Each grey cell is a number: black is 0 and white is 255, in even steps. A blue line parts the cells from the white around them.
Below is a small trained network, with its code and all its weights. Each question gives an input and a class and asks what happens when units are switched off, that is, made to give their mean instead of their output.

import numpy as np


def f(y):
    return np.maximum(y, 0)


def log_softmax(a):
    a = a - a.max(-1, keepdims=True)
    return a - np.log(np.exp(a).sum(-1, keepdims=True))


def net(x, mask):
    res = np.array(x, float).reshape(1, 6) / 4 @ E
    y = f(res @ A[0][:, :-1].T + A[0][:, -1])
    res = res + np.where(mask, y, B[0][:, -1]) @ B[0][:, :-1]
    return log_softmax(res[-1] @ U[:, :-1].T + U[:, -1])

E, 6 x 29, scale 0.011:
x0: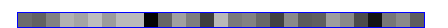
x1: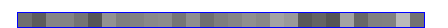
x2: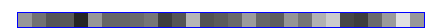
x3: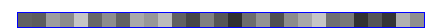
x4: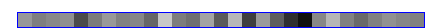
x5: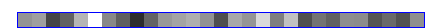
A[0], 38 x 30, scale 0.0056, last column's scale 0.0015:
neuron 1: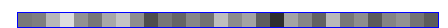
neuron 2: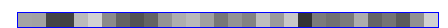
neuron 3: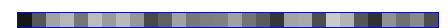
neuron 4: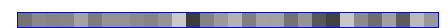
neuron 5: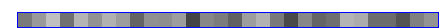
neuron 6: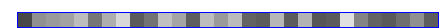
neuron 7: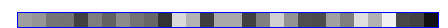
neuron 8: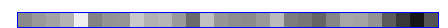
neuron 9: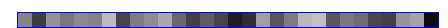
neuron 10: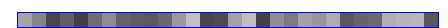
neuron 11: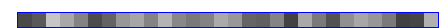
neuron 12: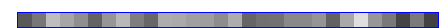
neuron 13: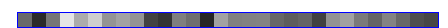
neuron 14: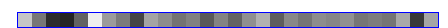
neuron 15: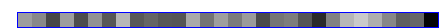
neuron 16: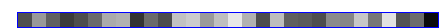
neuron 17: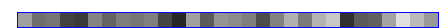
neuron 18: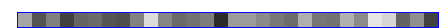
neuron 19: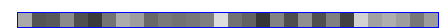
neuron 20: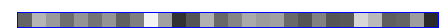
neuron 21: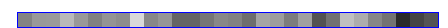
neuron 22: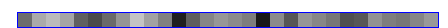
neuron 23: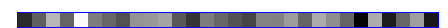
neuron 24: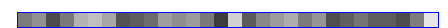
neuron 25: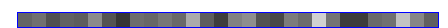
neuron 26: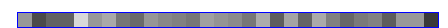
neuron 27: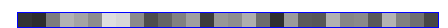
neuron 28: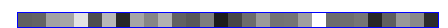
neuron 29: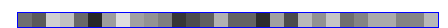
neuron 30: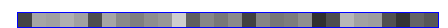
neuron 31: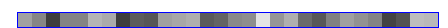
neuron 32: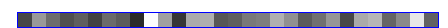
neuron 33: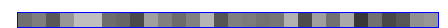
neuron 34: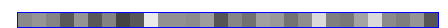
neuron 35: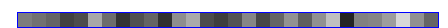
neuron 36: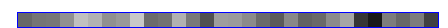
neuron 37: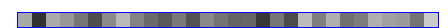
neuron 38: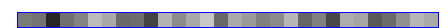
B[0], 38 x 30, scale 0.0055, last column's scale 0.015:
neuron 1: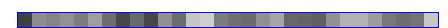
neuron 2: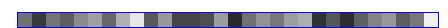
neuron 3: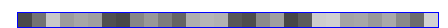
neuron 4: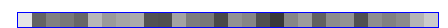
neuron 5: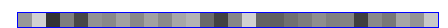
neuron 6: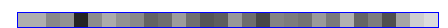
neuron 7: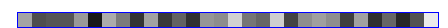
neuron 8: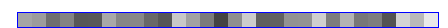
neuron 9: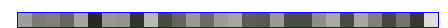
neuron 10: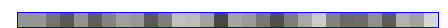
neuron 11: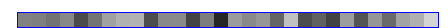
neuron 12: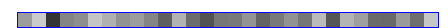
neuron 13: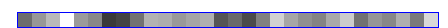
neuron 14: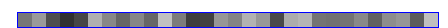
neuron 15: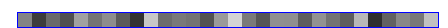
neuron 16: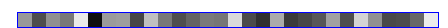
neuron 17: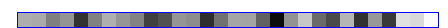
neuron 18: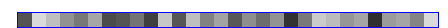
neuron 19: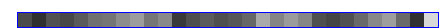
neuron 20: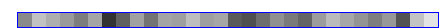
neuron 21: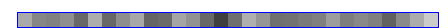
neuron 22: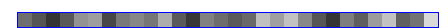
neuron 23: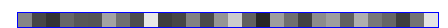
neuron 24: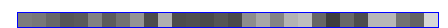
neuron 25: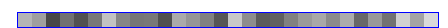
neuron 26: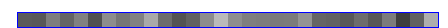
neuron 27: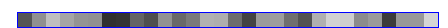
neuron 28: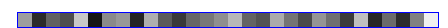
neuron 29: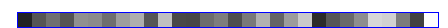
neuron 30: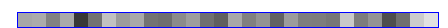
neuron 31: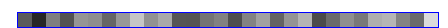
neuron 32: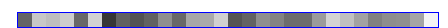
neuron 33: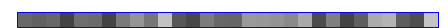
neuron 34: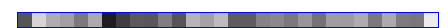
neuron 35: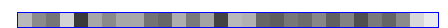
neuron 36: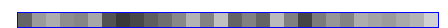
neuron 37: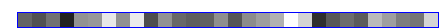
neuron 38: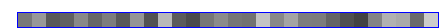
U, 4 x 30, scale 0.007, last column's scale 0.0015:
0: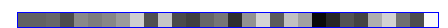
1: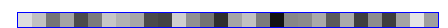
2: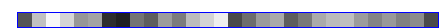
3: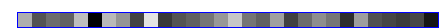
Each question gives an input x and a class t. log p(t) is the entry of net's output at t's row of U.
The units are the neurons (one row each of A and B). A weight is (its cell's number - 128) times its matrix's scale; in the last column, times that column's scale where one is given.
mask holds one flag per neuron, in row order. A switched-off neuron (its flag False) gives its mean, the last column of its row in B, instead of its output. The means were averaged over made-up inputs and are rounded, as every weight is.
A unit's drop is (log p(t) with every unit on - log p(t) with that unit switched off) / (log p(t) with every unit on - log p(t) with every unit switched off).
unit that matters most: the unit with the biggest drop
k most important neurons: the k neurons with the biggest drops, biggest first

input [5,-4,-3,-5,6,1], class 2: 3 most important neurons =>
[neuron 13; neuron 28; neuron 27]
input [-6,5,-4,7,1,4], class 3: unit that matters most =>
neuron 28
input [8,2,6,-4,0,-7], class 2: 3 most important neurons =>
[neuron 27; neuron 3; neuron 13]
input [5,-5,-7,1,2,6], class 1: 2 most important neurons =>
[neuron 8; neuron 6]
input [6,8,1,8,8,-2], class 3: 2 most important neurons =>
[neuron 28; neuron 23]
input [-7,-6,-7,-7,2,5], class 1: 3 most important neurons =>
[neuron 8; neuron 4; neuron 30]
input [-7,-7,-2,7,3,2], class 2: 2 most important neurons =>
[neuron 34; neuron 32]
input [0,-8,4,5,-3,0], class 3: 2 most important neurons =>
[neuron 28; neuron 9]
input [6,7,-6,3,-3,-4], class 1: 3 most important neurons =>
[neuron 11; neuron 6; neuron 8]
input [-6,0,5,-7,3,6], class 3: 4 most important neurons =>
[neuron 16; neuron 7; neuron 29; neuron 15]
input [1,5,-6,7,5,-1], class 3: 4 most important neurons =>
[neuron 28; neuron 23; neuron 9; neuron 17]
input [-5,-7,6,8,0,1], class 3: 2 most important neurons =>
[neuron 28; neuron 9]
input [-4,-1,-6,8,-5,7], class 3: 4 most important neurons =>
[neuron 28; neuron 23; neuron 9; neuron 29]
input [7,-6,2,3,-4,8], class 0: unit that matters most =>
neuron 2
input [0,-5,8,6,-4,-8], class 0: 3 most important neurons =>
[neuron 29; neuron 22; neuron 37]
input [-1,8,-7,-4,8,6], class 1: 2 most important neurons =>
[neuron 8; neuron 6]
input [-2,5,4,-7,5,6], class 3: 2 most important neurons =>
[neuron 16; neuron 7]
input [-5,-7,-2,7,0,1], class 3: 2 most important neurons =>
[neuron 28; neuron 23]
